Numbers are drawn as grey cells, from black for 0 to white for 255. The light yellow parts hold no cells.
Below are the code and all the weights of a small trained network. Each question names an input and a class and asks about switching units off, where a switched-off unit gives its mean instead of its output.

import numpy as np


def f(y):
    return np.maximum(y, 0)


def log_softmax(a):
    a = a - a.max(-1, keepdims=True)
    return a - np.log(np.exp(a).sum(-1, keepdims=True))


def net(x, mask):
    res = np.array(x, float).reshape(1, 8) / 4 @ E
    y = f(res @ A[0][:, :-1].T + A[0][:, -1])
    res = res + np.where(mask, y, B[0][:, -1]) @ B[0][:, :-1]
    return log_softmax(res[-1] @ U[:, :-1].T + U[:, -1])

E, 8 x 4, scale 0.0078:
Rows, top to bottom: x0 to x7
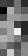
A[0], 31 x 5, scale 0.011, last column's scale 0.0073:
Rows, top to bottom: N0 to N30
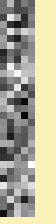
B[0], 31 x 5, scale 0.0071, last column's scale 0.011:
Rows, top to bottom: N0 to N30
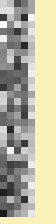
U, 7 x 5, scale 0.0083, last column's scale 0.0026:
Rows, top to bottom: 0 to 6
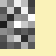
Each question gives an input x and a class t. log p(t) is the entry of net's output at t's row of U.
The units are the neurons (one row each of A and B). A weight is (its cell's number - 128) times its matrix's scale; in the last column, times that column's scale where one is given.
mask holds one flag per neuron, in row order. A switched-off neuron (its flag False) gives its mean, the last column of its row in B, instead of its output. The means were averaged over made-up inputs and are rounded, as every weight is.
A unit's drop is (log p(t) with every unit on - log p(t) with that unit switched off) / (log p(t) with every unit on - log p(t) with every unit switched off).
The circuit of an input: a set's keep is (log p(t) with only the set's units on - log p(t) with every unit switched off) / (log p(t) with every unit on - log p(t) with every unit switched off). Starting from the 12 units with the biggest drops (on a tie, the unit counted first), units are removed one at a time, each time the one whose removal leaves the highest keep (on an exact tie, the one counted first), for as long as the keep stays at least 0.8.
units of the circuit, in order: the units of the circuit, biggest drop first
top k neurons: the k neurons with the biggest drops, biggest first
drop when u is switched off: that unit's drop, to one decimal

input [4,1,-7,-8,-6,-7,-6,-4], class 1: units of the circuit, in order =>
N21, N8
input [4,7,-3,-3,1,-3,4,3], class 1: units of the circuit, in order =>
N21, N8
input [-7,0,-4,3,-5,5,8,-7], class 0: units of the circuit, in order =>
N3, N5
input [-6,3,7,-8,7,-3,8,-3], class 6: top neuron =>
N4
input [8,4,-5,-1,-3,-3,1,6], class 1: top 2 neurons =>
N21, N8
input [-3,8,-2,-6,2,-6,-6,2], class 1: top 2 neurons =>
N9, N21
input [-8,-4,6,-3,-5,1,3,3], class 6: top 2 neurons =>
N26, N23
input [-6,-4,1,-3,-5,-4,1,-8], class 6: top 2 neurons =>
N14, N3
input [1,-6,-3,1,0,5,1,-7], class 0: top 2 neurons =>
N3, N14
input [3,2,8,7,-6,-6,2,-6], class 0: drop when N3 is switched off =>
0.3
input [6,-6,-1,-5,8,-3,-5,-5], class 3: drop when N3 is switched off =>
0.0
